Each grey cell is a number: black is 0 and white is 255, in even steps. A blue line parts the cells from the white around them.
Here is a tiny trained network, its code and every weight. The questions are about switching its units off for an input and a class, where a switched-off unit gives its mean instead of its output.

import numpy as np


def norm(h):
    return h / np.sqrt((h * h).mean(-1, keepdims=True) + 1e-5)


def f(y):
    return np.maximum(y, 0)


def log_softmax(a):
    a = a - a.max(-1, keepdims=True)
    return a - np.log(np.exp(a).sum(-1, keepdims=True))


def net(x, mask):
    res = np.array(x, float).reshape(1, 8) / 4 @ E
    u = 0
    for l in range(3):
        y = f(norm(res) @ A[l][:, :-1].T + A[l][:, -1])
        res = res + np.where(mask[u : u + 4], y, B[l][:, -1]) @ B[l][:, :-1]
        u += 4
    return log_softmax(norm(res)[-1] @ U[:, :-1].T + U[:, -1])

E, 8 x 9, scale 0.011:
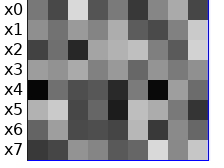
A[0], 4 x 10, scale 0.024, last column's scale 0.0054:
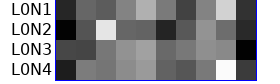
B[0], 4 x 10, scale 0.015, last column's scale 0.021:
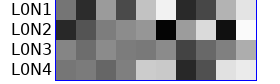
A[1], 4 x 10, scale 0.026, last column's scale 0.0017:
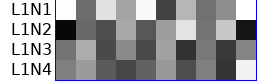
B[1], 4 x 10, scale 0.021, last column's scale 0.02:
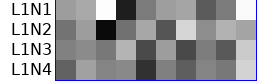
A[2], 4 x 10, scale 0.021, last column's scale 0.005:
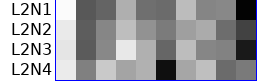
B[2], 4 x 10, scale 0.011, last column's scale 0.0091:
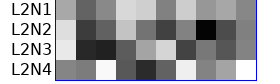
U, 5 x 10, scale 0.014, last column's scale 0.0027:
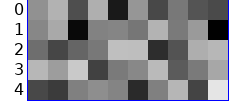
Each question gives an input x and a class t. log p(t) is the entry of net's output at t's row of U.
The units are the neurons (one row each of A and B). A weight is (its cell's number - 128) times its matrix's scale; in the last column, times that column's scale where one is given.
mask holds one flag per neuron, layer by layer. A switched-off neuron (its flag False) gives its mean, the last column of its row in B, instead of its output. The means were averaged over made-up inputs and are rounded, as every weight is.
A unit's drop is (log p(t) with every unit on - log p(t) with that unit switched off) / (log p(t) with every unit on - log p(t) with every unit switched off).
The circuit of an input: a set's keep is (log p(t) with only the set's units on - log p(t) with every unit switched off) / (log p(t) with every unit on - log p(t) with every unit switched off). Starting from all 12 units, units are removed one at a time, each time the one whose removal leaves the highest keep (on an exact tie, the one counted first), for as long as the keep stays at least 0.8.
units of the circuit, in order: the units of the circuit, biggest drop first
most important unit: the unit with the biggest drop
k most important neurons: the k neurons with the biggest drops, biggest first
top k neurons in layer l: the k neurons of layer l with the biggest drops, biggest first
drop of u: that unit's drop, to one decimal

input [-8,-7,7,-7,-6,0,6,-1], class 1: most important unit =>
L1N2
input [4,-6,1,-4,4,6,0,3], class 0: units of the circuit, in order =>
L1N3, L1N4
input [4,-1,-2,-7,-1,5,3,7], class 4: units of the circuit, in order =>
L0N4, L1N1
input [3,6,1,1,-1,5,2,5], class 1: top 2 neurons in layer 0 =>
L0N1, L0N3
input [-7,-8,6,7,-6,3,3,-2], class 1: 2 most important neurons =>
L0N1, L1N2
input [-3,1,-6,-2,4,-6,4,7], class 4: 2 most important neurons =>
L0N2, L1N1
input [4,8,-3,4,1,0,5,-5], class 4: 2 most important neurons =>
L1N1, L0N2
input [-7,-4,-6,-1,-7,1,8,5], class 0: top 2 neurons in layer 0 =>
L0N4, L0N2
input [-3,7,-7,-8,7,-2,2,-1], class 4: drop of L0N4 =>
-0.1
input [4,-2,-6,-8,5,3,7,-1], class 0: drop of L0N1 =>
-0.1
